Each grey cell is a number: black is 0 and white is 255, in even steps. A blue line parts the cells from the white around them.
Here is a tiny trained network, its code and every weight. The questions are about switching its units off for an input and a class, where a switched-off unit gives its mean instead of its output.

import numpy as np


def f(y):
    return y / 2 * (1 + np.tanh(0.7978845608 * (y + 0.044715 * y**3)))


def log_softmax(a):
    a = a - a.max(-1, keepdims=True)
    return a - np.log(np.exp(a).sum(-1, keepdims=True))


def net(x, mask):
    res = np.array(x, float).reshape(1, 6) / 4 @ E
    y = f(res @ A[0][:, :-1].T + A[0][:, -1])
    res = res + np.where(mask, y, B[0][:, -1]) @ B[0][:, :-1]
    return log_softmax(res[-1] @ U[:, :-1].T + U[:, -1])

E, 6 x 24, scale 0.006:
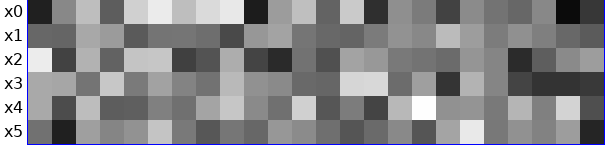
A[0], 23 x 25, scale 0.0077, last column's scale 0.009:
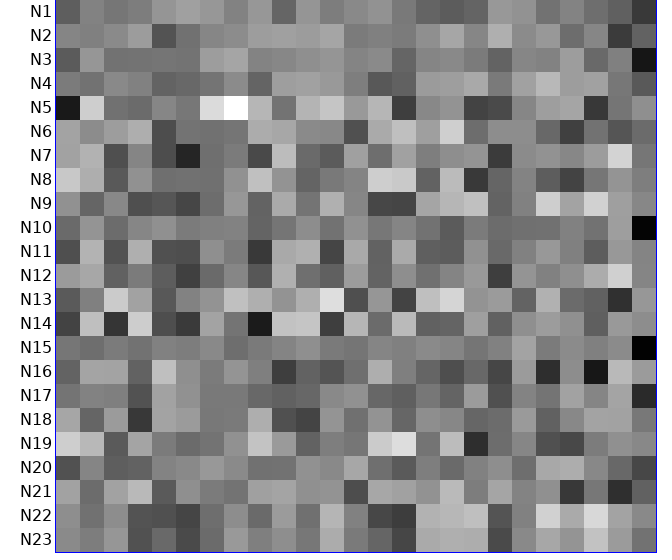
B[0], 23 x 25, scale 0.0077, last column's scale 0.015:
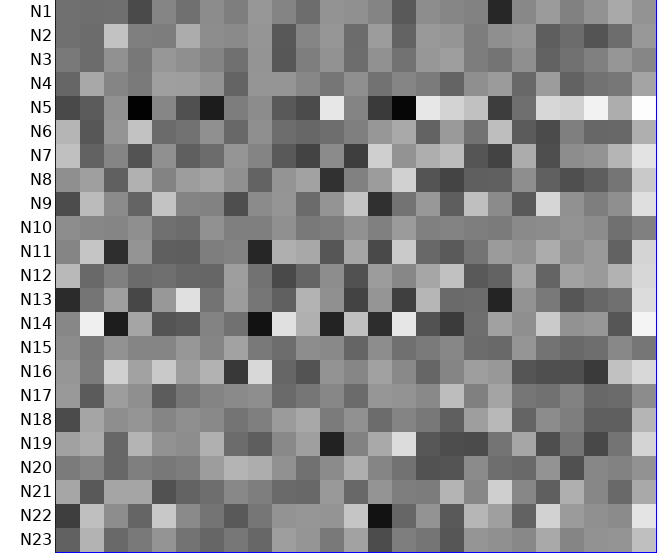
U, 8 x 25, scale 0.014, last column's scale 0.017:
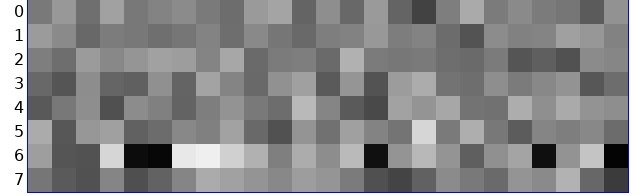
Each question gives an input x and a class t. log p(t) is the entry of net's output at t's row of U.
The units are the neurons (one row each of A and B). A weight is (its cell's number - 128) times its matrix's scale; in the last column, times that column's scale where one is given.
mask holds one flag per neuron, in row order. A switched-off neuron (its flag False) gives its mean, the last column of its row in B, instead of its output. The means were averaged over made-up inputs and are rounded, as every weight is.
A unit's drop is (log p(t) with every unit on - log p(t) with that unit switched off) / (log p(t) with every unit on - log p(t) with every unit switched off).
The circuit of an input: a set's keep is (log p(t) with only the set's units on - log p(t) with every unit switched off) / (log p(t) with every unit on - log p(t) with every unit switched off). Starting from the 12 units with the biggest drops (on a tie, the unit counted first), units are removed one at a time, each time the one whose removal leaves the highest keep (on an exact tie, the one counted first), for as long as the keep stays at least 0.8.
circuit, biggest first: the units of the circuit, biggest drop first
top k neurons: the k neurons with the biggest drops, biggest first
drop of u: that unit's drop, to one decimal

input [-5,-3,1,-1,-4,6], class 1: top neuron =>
N22
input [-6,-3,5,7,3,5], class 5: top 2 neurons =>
N14, N21
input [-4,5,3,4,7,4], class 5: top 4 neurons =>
N5, N6, N21, N14
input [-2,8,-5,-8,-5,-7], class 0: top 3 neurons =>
N14, N11, N22
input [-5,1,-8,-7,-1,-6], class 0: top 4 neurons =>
N14, N11, N22, N9
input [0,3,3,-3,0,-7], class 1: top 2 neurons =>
N5, N13
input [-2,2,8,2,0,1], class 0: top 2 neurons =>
N7, N5
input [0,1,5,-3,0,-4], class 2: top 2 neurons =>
N5, N14
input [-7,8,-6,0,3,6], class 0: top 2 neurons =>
N14, N5
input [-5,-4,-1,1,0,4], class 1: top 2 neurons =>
N5, N18
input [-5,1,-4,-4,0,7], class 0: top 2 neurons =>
N5, N14
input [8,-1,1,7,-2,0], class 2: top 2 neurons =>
N16, N19
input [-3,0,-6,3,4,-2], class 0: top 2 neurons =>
N5, N14
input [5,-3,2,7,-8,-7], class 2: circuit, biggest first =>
N16
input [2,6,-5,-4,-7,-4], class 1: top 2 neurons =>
N5, N7
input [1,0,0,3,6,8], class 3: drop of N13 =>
0.2
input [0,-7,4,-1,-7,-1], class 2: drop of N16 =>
0.1
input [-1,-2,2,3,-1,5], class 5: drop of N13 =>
0.2
